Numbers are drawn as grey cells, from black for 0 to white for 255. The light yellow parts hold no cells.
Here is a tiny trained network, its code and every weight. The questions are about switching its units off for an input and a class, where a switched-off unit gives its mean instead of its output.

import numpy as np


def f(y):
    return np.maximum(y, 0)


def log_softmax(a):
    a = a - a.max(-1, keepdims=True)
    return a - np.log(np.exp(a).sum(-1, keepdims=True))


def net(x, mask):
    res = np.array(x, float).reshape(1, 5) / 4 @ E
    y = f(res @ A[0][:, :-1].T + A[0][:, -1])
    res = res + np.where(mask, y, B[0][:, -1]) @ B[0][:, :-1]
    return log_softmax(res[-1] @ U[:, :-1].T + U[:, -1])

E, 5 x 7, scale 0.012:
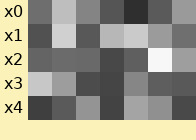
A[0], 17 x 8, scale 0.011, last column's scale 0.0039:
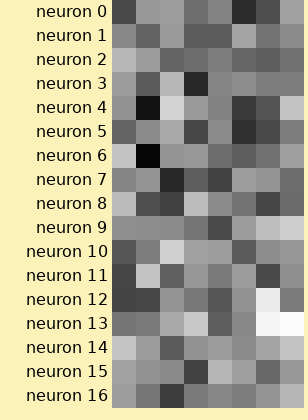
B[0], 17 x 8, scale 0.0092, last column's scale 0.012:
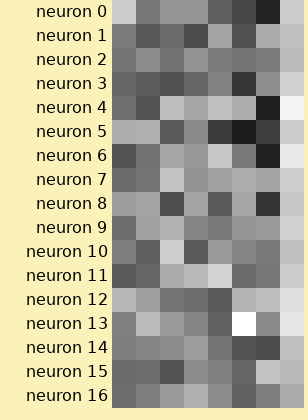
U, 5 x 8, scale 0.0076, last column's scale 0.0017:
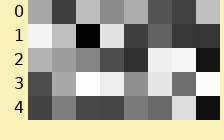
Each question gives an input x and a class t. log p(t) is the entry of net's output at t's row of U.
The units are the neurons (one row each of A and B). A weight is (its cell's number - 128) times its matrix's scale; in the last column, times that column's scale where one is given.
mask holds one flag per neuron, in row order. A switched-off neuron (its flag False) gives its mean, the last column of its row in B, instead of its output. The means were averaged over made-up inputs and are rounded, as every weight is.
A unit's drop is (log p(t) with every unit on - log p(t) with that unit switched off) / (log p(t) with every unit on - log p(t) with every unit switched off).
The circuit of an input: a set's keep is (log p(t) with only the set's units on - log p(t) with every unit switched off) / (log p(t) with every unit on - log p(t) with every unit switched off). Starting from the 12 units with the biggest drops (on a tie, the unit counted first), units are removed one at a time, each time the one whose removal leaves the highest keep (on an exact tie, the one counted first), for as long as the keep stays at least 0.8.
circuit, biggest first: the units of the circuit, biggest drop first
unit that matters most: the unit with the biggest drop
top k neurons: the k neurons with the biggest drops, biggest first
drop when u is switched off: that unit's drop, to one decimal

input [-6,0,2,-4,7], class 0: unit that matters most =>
neuron 13
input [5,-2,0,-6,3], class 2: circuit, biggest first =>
(neuron 12; neuron 6; neuron 11)
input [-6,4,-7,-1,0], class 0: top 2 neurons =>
(neuron 13; neuron 10)
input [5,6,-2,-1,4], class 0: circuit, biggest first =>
(neuron 13; neuron 0)
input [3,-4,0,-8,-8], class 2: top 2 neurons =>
(neuron 12; neuron 11)
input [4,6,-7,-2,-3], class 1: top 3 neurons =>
(neuron 0; neuron 4; neuron 7)
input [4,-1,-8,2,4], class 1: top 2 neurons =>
(neuron 5; neuron 0)
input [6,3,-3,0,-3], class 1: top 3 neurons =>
(neuron 4; neuron 6; neuron 0)
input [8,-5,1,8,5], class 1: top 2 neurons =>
(neuron 5; neuron 0)
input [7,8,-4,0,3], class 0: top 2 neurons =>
(neuron 11; neuron 8)
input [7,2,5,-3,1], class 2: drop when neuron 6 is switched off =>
0.2
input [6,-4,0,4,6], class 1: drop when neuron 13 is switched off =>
-0.1
